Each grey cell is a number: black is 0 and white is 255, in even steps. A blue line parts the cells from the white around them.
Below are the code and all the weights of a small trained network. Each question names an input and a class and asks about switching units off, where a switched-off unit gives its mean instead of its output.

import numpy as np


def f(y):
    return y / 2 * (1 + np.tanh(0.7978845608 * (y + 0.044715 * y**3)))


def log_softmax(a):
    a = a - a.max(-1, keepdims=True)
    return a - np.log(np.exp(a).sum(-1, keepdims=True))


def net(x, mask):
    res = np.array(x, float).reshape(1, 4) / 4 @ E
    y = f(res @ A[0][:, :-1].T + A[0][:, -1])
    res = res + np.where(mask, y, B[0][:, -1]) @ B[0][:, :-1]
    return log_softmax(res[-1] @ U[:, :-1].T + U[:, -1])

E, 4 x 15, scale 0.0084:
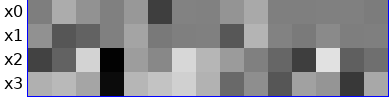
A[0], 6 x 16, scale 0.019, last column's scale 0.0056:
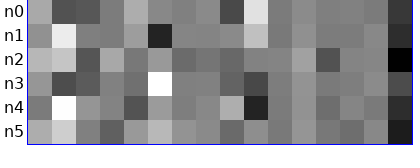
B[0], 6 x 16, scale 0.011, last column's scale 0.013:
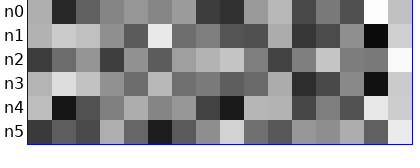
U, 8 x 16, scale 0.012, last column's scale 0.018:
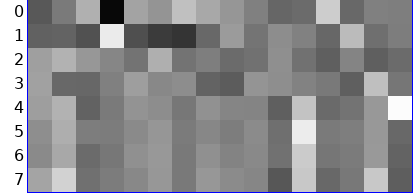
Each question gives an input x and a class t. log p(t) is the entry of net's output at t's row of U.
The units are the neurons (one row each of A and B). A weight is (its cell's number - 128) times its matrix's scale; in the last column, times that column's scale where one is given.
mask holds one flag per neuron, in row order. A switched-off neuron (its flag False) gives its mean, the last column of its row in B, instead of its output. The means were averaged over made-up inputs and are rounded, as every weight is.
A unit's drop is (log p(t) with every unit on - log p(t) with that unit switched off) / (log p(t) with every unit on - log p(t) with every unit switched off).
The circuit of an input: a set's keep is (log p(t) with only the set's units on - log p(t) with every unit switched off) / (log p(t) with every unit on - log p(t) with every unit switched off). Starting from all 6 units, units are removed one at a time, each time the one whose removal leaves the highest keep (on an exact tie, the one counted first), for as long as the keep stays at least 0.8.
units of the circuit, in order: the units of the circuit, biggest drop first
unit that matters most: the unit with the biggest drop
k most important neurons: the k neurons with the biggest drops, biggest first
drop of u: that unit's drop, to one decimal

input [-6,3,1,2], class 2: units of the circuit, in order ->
[n3]
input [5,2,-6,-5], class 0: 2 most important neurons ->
[n2, n5]
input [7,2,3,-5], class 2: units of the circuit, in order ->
[n5, n1]
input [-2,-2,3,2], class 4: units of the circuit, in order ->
[n2, n1]
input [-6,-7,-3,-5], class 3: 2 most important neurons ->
[n4, n5]
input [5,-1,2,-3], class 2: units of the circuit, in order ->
[n5, n2]
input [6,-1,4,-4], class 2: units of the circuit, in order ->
[n2, n5]
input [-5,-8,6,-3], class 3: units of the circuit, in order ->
[n2, n4]
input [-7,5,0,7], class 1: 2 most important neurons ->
[n5, n1]
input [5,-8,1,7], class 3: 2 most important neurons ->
[n4, n3]
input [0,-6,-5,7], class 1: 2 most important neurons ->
[n5, n0]
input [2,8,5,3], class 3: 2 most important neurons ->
[n0, n2]
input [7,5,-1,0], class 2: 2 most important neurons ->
[n1, n4]
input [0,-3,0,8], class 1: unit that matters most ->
n5
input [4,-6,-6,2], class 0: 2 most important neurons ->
[n2, n0]
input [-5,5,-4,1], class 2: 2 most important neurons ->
[n3, n4]
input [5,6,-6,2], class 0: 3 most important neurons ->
[n2, n4, n3]
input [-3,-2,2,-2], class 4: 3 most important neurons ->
[n2, n5, n1]
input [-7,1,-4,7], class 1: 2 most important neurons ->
[n5, n1]
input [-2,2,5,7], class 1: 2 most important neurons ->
[n5, n2]
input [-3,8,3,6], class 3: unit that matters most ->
n0
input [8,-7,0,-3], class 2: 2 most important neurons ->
[n1, n0]
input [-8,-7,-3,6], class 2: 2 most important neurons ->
[n3, n0]
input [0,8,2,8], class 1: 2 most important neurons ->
[n5, n4]
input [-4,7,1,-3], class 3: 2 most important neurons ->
[n5, n0]
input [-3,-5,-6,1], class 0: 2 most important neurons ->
[n2, n0]
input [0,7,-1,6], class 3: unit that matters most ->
n0
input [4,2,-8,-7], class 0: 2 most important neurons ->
[n2, n5]
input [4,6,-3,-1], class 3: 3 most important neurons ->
[n0, n3, n5]
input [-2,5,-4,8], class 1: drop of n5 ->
1.7
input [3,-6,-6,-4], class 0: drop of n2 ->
0.8
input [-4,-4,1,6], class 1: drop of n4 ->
0.0
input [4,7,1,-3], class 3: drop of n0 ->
0.3
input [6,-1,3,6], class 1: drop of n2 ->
0.1
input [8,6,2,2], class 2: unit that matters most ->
n1
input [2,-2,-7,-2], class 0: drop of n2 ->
0.6
